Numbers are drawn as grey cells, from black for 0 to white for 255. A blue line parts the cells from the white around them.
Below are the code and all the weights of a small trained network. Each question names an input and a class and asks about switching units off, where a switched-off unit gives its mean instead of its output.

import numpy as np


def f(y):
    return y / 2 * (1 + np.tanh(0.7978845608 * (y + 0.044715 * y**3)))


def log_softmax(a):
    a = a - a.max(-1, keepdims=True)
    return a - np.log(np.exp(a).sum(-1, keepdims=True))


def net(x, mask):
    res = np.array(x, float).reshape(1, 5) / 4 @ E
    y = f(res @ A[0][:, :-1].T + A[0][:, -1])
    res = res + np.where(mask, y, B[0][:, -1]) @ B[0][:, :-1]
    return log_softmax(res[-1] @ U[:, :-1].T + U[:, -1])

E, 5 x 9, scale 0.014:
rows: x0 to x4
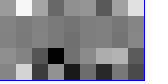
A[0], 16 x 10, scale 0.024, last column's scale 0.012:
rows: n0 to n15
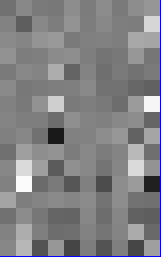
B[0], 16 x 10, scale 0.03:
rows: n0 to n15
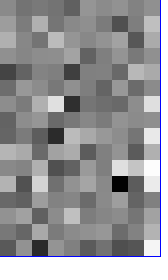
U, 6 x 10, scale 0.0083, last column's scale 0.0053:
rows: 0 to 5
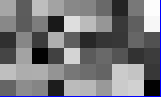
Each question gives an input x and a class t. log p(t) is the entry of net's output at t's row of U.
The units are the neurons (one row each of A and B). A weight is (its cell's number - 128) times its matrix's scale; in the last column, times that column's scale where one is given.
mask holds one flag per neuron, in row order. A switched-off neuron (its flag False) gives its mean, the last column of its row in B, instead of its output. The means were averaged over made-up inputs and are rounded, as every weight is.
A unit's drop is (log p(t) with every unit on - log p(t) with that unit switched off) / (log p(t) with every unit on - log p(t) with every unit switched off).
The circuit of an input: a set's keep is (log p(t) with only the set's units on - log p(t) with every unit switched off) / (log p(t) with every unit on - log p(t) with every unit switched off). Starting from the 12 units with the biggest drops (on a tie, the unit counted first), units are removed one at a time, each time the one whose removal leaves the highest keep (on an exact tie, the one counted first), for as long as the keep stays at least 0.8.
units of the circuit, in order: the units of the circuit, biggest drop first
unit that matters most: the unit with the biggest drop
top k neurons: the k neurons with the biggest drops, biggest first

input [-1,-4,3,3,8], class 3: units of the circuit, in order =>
[n15]
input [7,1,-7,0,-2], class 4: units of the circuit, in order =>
[n10, n8]
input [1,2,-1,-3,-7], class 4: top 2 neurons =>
[n11, n15]
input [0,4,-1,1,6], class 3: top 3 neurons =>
[n15, n6, n10]
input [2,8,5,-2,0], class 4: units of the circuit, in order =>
[n11, n15]
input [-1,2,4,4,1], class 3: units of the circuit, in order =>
[n10, n11]
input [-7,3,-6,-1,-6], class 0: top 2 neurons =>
[n8, n10]
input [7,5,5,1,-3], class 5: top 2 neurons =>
[n10, n6]
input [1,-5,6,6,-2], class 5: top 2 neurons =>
[n11, n15]
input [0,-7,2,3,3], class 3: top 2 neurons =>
[n15, n10]
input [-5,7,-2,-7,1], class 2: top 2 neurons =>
[n11, n10]
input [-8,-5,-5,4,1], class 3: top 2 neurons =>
[n11, n10]
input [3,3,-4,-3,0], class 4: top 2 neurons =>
[n10, n15]
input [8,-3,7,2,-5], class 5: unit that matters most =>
n10
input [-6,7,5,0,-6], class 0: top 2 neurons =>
[n8, n10]
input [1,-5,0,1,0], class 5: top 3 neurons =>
[n11, n15, n6]
